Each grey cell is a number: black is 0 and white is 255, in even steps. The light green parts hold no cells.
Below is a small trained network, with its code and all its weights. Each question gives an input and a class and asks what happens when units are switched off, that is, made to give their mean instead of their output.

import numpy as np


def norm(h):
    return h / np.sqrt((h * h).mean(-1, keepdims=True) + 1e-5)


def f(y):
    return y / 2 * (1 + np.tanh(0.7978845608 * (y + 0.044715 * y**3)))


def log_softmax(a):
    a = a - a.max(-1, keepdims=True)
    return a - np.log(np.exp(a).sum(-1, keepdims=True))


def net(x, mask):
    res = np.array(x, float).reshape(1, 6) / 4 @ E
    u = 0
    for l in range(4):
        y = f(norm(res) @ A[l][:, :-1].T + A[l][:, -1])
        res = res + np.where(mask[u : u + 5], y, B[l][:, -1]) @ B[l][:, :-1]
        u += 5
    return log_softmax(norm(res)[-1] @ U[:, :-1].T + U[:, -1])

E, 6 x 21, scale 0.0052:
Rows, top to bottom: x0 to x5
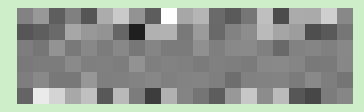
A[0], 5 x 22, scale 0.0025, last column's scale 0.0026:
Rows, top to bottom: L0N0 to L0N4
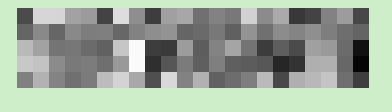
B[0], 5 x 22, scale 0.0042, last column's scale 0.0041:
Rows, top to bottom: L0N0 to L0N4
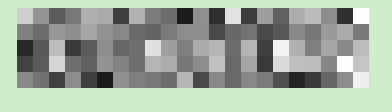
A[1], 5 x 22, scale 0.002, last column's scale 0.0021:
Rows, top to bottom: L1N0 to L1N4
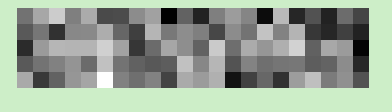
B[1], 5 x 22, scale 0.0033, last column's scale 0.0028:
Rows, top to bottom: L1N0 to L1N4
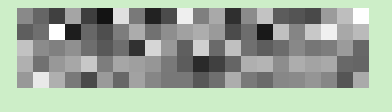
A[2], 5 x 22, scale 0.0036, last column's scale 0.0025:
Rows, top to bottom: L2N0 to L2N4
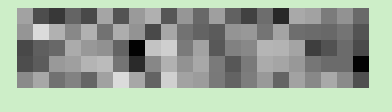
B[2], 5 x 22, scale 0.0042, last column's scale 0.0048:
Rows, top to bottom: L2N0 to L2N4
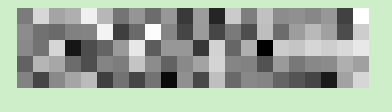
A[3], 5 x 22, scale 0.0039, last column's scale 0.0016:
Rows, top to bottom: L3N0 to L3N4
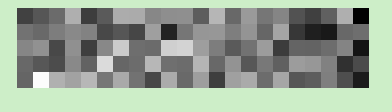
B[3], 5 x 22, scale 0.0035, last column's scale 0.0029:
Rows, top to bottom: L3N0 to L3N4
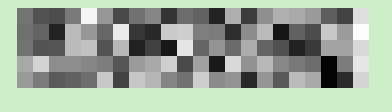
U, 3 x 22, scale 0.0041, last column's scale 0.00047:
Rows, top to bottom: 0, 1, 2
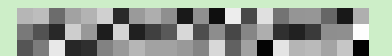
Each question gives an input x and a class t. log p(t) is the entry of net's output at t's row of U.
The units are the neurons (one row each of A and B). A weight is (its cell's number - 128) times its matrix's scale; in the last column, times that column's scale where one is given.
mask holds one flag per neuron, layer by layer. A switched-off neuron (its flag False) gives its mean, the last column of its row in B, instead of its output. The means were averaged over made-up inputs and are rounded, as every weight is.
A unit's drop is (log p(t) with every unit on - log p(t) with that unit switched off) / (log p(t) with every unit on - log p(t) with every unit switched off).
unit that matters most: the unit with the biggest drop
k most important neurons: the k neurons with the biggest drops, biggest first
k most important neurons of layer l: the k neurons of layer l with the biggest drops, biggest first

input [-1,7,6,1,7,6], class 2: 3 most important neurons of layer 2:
[L2N2 L2N0 L2N3]
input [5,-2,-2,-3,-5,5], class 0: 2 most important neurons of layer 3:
[L3N1 L3N4]
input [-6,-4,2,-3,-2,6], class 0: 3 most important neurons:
[L0N0 L0N4 L2N4]
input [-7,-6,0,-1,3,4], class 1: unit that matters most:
L1N0
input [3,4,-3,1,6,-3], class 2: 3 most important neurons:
[L0N0 L1N0 L2N2]
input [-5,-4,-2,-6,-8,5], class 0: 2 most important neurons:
[L0N0 L2N4]
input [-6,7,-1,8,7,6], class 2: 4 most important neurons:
[L2N2 L0N4 L2N0 L2N4]
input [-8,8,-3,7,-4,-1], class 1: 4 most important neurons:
[L3N1 L1N0 L0N2 L0N3]
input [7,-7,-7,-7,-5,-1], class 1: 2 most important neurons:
[L0N4 L2N2]
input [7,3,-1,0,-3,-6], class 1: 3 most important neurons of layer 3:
[L3N2 L3N4 L3N0]
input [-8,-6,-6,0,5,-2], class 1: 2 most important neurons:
[L3N1 L2N2]
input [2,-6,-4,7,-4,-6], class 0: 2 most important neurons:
[L2N0 L2N2]
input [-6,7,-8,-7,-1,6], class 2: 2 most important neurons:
[L2N2 L0N4]
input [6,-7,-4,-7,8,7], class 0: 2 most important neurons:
[L0N0 L2N2]
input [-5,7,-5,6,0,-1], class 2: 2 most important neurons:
[L2N2 L0N4]
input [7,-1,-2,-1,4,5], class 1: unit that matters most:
L0N4
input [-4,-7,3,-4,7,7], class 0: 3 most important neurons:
[L0N0 L2N2 L2N1]
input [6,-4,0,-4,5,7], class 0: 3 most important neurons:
[L0N0 L1N0 L2N1]
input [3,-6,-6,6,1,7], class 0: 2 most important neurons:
[L0N0 L2N2]
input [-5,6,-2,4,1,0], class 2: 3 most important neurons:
[L2N2 L0N4 L2N4]
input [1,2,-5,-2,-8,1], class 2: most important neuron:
[L1N0]
